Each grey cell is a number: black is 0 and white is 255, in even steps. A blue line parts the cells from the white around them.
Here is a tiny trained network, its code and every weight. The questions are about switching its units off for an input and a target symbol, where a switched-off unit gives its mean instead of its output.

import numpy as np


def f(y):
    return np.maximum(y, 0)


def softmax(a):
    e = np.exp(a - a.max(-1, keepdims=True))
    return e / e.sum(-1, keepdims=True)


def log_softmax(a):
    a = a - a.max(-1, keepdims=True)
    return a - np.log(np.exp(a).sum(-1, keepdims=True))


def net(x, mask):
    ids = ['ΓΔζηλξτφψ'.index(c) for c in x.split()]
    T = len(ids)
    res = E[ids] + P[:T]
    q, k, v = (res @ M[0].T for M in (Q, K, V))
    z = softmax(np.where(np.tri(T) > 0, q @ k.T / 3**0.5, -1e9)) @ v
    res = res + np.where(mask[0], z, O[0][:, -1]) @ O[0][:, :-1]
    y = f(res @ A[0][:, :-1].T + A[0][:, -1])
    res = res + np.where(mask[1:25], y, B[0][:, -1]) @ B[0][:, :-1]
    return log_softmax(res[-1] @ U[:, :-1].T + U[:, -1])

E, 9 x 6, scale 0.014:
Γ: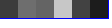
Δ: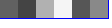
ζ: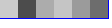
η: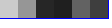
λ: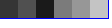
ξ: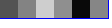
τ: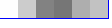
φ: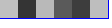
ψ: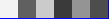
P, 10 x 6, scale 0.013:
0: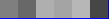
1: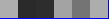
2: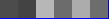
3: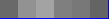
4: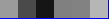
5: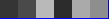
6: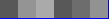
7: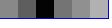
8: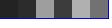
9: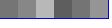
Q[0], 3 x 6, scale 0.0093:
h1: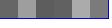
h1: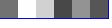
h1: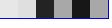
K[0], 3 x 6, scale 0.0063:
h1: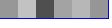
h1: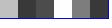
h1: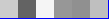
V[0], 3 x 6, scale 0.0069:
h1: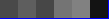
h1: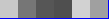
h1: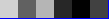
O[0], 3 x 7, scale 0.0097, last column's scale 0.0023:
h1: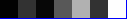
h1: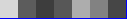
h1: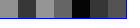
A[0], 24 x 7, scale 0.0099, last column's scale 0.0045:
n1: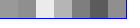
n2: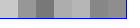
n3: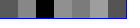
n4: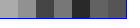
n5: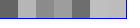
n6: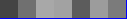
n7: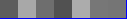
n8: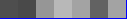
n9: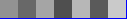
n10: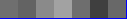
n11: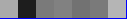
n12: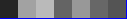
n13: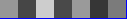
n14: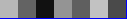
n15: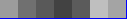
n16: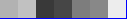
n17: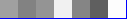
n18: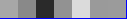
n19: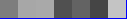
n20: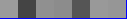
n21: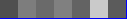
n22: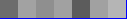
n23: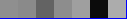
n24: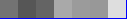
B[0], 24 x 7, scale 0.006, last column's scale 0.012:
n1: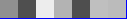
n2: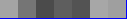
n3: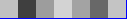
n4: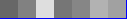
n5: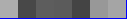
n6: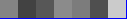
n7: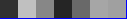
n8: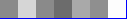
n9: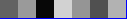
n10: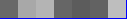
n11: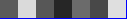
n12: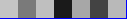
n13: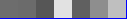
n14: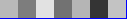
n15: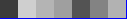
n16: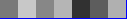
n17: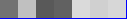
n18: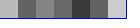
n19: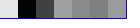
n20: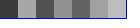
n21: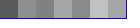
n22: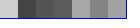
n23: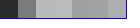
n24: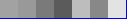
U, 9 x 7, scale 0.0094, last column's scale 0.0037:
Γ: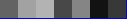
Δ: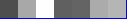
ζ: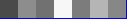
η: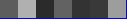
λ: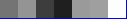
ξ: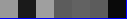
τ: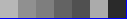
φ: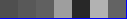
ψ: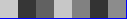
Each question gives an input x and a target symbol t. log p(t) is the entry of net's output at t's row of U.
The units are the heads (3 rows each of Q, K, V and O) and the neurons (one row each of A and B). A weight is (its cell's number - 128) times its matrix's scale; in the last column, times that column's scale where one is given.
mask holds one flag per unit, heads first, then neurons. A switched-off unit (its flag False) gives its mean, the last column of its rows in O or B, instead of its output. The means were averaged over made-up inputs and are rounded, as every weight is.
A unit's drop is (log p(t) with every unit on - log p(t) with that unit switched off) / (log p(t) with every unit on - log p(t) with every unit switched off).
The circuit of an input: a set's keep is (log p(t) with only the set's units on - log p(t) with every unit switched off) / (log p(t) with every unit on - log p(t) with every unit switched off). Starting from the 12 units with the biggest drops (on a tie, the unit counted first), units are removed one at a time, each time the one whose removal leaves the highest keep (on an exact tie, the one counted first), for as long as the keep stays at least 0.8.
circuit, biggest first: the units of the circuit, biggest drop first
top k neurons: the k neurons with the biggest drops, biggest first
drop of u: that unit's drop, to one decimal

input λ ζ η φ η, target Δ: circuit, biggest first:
[n4, h1]
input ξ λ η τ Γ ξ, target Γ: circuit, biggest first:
[h1, n12]
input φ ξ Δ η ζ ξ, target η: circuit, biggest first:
[h1, n11, n13]
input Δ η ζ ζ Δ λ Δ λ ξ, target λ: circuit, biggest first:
[h1]
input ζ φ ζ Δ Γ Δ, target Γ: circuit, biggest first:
[h1, n12]
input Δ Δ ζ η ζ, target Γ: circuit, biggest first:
[h1, n14, n11]
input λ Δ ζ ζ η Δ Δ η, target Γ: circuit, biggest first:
[n14, n15]
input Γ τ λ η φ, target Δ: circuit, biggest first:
[n15, n14]
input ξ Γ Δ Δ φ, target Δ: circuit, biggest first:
[n15, h1]
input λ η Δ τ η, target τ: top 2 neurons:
[n2, n4]
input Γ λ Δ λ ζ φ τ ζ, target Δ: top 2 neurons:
[n4, n14]
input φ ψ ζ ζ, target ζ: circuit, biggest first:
[n12, n18, n14]
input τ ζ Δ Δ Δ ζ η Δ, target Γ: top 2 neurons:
[n14, n11]
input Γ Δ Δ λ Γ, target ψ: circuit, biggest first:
[n3]
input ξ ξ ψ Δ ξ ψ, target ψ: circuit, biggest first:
[n19, n13]
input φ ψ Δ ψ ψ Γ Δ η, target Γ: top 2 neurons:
[n14, n4]
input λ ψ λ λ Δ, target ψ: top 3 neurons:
[n3, n18, n14]
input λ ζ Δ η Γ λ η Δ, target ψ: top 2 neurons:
[n3, n14]
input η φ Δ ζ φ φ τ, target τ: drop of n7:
0.0
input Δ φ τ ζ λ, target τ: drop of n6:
0.1
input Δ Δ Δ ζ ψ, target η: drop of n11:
0.2
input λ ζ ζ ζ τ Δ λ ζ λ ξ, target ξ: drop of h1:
-0.1
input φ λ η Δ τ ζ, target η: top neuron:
[n9]
